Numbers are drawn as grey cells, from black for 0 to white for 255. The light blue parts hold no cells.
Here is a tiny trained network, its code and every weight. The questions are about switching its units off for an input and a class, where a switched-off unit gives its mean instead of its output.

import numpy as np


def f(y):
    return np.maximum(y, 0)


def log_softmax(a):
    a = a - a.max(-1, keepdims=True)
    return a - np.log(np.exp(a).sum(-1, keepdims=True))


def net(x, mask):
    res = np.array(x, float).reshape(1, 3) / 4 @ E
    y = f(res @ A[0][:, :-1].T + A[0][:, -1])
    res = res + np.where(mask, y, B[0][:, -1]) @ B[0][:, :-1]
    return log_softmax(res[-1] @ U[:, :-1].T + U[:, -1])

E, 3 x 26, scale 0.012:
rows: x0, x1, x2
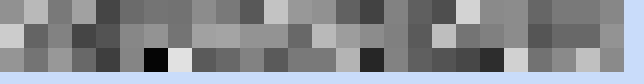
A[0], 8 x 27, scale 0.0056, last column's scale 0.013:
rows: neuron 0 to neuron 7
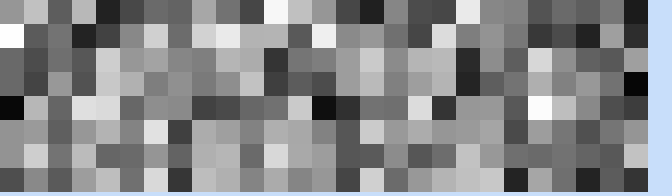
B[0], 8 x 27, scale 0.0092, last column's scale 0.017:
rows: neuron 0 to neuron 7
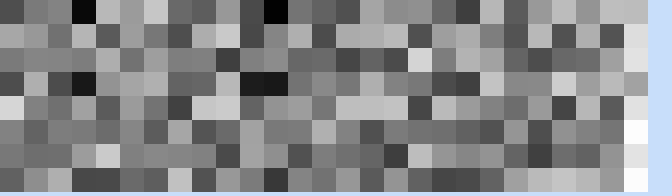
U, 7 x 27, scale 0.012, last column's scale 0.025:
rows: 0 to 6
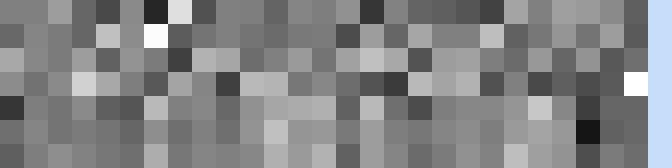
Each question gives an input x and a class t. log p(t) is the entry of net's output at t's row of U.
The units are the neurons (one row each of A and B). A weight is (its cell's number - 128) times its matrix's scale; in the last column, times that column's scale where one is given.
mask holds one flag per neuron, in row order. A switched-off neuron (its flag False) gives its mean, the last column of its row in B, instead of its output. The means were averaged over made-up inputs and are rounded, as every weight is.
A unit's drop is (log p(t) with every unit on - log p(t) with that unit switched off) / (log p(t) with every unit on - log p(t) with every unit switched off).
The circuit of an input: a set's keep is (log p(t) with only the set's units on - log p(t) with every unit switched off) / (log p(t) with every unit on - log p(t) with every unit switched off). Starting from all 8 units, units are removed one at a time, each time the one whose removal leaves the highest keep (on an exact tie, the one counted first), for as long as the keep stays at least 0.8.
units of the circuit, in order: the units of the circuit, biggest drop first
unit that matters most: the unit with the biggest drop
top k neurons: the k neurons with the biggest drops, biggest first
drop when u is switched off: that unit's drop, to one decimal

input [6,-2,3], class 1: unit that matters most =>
neuron 0
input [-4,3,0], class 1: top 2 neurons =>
(neuron 4; neuron 5)
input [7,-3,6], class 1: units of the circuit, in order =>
(neuron 0; neuron 7)
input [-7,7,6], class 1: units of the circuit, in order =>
(neuron 7; neuron 3)
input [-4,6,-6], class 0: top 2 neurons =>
(neuron 7; neuron 5)
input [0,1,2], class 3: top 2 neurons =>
(neuron 7; neuron 4)
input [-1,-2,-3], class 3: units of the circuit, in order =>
(neuron 0; neuron 3)
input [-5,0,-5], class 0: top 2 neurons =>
(neuron 7; neuron 5)
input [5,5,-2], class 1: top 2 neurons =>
(neuron 4; neuron 0)
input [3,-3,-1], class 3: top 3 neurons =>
(neuron 1; neuron 3; neuron 7)
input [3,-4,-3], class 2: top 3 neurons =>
(neuron 4; neuron 2; neuron 3)
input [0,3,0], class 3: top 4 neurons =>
(neuron 4; neuron 7; neuron 0; neuron 3)
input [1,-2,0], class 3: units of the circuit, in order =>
(neuron 7; neuron 0)
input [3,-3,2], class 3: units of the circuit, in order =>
(neuron 7)
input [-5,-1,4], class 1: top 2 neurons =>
(neuron 7; neuron 5)
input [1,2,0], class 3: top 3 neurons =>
(neuron 7; neuron 4; neuron 0)
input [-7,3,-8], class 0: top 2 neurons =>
(neuron 7; neuron 5)
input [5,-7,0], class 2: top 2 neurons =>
(neuron 4; neuron 2)
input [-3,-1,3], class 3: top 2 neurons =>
(neuron 7; neuron 0)
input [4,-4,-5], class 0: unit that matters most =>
neuron 7
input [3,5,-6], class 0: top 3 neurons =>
(neuron 7; neuron 5; neuron 4)
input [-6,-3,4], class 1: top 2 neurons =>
(neuron 7; neuron 3)
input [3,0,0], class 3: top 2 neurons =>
(neuron 7; neuron 3)
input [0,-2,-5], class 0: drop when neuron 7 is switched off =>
0.8
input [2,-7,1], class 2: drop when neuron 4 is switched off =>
0.4
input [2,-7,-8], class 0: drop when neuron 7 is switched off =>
1.0
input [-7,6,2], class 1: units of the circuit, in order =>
(neuron 2)
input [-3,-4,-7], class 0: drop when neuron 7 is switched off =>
0.8
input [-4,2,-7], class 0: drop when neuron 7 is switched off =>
0.7
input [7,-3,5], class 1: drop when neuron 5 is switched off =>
0.1
